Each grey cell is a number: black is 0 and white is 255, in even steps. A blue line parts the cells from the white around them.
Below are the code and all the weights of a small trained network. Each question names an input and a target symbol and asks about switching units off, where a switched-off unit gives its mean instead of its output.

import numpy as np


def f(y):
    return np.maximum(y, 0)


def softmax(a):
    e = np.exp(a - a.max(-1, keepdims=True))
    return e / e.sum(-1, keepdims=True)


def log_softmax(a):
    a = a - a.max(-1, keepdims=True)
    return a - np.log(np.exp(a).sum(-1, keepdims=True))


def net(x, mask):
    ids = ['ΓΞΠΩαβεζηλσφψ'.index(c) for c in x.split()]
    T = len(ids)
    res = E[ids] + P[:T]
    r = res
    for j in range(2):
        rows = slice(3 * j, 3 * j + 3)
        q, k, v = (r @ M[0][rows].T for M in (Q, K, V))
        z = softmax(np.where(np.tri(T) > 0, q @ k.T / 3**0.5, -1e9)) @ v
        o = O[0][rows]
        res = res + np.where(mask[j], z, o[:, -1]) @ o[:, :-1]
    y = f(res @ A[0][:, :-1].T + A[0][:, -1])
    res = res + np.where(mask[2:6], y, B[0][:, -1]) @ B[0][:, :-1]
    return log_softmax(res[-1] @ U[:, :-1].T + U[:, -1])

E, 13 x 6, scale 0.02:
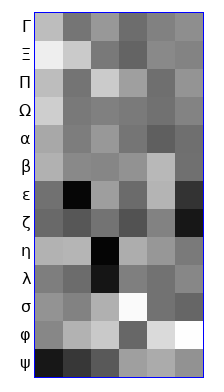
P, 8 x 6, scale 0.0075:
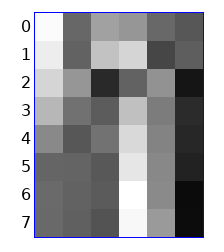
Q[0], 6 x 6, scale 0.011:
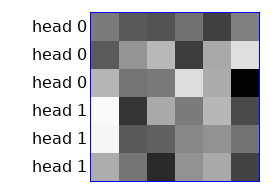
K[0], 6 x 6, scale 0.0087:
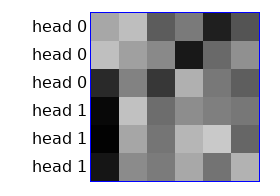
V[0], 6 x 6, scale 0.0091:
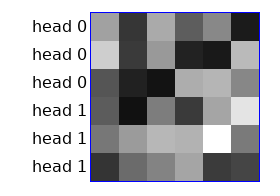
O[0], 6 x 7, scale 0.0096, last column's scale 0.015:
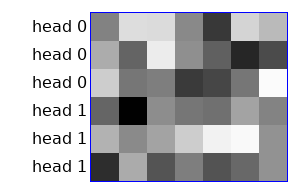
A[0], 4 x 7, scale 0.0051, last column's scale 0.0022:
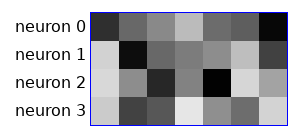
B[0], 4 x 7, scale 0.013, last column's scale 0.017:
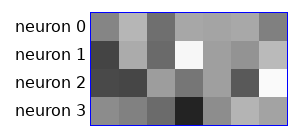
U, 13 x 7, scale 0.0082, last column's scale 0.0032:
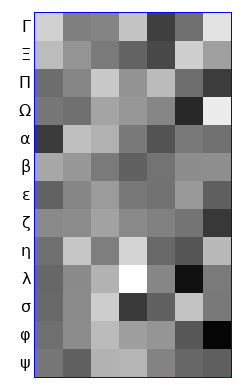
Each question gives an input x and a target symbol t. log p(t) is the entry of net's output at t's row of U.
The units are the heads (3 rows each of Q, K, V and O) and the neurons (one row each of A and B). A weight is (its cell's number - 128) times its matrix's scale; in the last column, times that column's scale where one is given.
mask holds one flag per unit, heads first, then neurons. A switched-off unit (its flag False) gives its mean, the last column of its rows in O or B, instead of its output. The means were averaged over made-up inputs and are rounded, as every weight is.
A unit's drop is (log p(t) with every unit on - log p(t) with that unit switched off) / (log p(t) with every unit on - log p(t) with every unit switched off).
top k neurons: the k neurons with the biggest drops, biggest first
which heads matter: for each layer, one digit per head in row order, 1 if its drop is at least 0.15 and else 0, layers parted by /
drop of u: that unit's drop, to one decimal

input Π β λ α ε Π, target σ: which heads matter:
10
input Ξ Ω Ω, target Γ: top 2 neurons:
(neuron 2; neuron 1)
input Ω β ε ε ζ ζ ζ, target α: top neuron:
(neuron 1)
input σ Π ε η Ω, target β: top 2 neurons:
(neuron 1; neuron 3)
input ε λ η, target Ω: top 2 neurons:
(neuron 2; neuron 1)
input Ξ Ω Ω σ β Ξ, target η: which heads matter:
11
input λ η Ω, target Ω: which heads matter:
01
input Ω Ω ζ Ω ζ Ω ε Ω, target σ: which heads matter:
10
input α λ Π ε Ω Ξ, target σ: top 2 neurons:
(neuron 1; neuron 2)
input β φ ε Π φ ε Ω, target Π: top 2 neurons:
(neuron 1; neuron 2)
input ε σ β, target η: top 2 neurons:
(neuron 2; neuron 3)
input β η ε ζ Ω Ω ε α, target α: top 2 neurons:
(neuron 3; neuron 2)
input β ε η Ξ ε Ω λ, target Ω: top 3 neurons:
(neuron 2; neuron 1; neuron 3)
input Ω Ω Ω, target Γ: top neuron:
(neuron 2)
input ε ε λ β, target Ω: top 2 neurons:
(neuron 1; neuron 3)
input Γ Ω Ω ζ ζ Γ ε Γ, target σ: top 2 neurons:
(neuron 1; neuron 2)
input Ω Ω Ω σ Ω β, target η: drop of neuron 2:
0.2
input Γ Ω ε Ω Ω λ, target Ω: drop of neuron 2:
0.3
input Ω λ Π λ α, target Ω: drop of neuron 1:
0.2
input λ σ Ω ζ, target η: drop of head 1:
0.5
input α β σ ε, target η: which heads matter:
11
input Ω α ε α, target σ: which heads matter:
10
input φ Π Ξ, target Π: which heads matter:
01
